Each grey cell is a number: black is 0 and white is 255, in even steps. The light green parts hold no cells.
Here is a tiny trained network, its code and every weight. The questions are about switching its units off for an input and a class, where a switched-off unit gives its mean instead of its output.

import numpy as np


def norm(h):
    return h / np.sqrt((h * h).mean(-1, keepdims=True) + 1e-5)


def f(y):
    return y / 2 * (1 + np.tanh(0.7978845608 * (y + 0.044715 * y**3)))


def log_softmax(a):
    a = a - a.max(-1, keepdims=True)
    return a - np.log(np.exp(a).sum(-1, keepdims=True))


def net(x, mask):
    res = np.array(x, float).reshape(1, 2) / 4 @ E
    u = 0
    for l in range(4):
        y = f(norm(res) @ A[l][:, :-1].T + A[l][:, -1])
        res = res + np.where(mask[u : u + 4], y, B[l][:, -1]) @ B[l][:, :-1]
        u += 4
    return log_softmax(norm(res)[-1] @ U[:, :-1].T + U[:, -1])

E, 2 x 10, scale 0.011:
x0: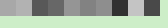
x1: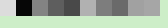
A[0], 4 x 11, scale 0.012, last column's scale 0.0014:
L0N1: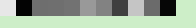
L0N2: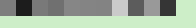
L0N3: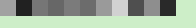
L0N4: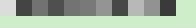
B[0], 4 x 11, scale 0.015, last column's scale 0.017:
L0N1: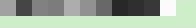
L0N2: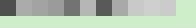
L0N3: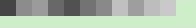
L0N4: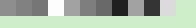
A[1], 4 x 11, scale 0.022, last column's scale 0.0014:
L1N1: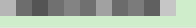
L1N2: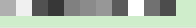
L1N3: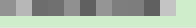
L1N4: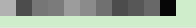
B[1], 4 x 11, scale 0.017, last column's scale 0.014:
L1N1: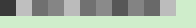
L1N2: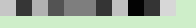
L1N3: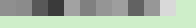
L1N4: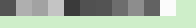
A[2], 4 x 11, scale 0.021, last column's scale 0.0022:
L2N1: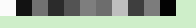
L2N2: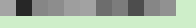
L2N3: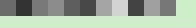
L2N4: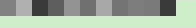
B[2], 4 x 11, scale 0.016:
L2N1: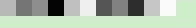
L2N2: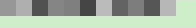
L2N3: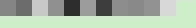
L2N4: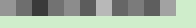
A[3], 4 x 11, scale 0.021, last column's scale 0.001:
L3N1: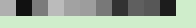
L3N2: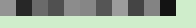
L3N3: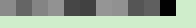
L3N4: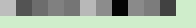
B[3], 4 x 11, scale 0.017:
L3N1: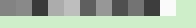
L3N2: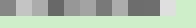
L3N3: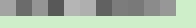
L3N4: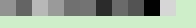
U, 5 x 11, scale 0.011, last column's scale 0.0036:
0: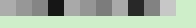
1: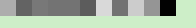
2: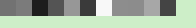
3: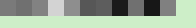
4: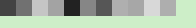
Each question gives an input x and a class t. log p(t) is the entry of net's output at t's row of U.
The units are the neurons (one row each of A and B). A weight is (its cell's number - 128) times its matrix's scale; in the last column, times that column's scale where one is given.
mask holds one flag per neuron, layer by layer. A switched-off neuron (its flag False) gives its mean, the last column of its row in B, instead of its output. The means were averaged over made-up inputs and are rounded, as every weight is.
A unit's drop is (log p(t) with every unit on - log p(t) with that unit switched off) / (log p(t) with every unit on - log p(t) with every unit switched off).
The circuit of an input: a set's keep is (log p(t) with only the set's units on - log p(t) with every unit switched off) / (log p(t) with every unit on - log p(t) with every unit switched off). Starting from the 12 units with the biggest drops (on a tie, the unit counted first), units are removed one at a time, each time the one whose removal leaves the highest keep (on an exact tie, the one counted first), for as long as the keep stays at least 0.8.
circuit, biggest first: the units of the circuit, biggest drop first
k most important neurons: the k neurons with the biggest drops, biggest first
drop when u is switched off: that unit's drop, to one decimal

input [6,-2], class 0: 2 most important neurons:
L0N1, L1N2
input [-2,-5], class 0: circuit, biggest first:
L0N4
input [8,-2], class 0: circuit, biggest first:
L0N1, L1N2
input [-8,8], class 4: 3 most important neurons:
L0N3, L0N2, L1N2
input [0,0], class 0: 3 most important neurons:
L0N4, L0N1, L0N3
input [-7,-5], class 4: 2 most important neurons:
L0N1, L1N2
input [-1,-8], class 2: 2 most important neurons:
L1N2, L0N1
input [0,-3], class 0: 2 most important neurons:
L0N1, L0N4
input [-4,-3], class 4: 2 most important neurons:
L1N2, L0N1
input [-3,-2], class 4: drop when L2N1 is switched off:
0.2
